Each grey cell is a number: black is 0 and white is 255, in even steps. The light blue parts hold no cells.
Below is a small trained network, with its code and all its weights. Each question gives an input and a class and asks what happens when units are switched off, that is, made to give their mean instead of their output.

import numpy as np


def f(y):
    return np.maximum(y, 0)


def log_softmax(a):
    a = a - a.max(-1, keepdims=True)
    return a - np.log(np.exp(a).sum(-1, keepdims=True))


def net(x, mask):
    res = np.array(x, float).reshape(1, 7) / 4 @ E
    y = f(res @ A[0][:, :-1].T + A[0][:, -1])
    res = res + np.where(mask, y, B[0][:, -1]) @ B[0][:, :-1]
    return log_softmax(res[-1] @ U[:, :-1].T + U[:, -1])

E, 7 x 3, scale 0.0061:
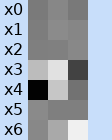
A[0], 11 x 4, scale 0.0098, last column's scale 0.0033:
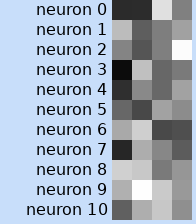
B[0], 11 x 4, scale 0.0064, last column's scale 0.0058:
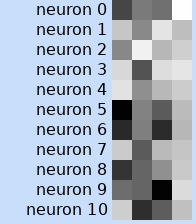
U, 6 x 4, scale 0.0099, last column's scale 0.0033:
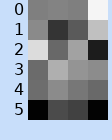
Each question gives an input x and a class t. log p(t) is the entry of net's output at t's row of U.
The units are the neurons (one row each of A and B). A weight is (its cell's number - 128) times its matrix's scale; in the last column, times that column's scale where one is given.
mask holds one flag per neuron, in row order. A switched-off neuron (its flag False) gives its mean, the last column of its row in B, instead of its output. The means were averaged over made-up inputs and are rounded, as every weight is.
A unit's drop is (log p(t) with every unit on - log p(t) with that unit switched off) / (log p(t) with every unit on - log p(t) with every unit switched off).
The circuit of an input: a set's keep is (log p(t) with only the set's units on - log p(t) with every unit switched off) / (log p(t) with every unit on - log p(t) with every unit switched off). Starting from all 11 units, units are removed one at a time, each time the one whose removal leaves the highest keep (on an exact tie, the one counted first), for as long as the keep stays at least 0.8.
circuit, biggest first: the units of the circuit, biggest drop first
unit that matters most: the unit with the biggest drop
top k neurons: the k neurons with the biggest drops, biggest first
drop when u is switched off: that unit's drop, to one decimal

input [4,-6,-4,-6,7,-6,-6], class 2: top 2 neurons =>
neuron 3; neuron 4
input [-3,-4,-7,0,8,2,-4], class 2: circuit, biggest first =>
neuron 3; neuron 4; neuron 7
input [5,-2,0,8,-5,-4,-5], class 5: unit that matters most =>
neuron 6
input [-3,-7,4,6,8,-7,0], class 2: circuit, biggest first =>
neuron 3; neuron 7
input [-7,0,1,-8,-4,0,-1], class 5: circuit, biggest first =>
neuron 5; neuron 0
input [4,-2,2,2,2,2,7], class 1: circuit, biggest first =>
neuron 9; neuron 10; neuron 2
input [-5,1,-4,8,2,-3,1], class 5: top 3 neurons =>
neuron 6; neuron 9; neuron 8
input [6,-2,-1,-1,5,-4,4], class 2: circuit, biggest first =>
neuron 3; neuron 7; neuron 10
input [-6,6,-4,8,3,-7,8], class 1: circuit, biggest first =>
neuron 9; neuron 10
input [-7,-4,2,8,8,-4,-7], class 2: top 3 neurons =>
neuron 3; neuron 4; neuron 7
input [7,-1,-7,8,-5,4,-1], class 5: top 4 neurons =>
neuron 6; neuron 8; neuron 3; neuron 4
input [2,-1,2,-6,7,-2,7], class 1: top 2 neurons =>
neuron 10; neuron 0
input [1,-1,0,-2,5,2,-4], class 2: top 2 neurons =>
neuron 3; neuron 4
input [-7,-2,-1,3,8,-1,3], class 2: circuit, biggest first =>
neuron 3; neuron 7; neuron 4
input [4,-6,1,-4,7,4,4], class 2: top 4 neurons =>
neuron 3; neuron 7; neuron 4; neuron 10
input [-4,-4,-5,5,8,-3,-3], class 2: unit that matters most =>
neuron 3
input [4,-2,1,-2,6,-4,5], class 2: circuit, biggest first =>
neuron 3; neuron 7; neuron 10
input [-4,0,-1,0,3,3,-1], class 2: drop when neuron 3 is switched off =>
0.1
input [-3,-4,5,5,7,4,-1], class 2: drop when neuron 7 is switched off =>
0.2
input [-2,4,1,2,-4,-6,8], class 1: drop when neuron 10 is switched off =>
0.2
